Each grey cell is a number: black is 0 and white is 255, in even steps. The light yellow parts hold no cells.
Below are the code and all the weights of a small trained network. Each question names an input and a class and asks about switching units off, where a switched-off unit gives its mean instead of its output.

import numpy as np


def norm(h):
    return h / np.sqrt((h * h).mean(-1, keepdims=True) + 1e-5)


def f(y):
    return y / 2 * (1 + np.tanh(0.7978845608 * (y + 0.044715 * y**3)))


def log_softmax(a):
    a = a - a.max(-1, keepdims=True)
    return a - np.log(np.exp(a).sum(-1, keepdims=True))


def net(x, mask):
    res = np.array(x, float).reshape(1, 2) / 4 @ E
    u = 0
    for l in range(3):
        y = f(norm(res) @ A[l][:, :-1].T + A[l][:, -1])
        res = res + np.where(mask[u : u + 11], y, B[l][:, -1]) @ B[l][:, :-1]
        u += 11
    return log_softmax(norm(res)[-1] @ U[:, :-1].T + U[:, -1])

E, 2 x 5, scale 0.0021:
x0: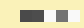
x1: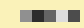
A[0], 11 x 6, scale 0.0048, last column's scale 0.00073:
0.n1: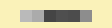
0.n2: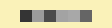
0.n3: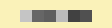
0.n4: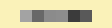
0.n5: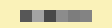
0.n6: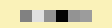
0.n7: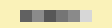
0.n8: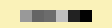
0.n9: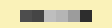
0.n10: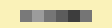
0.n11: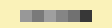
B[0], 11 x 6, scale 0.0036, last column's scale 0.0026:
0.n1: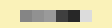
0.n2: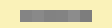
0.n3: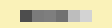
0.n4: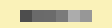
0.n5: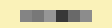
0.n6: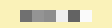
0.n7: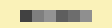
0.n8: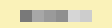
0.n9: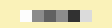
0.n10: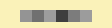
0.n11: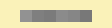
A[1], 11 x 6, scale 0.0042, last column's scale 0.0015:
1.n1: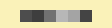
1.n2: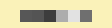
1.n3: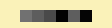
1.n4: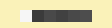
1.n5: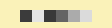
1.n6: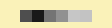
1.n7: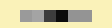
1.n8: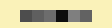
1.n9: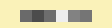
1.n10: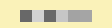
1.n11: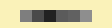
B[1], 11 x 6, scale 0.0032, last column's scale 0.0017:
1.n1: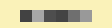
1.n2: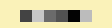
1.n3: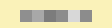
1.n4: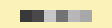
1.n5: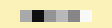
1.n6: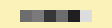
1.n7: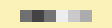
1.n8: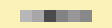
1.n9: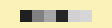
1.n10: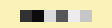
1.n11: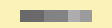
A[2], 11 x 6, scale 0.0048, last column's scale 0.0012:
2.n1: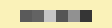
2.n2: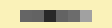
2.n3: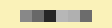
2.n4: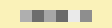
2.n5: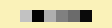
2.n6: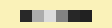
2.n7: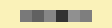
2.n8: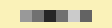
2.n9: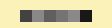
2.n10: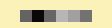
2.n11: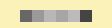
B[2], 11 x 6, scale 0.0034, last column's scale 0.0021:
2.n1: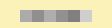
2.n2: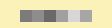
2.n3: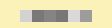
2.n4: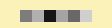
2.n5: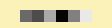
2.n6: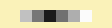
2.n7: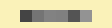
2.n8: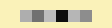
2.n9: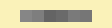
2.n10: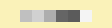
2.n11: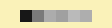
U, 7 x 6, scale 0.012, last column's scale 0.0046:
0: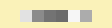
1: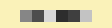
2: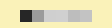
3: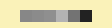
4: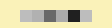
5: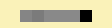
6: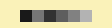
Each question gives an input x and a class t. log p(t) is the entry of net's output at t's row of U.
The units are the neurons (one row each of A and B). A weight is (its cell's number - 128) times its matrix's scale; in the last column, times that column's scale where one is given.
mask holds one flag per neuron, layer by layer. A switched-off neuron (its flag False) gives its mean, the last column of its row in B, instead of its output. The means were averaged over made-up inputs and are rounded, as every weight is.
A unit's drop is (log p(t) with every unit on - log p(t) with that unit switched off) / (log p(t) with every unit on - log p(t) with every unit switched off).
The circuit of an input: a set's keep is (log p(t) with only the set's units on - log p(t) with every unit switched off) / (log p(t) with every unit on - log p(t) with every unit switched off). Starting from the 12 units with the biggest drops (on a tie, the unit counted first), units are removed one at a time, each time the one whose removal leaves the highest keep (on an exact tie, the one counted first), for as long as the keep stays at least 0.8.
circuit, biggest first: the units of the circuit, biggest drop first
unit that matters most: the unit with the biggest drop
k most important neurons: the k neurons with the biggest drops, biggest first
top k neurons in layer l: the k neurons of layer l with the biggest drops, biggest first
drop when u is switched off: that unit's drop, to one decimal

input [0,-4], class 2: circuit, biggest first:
(0.n6)
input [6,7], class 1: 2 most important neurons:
(0.n9, 2.n5)
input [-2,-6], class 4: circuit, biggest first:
(0.n8, 0.n6)
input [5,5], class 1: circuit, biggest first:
(0.n9, 2.n5)
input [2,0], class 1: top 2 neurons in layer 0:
(0.n9, 0.n8)
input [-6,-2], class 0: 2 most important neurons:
(1.n7, 0.n9)
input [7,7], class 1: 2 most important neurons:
(0.n9, 2.n5)
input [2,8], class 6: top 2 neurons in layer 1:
(1.n9, 1.n2)
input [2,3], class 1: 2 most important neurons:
(0.n9, 2.n5)
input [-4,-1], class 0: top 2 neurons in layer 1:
(1.n7, 1.n3)
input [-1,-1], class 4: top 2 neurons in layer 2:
(2.n6, 2.n5)
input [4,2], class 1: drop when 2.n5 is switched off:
0.2
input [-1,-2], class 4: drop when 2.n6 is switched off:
0.2
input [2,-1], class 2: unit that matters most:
0.n1
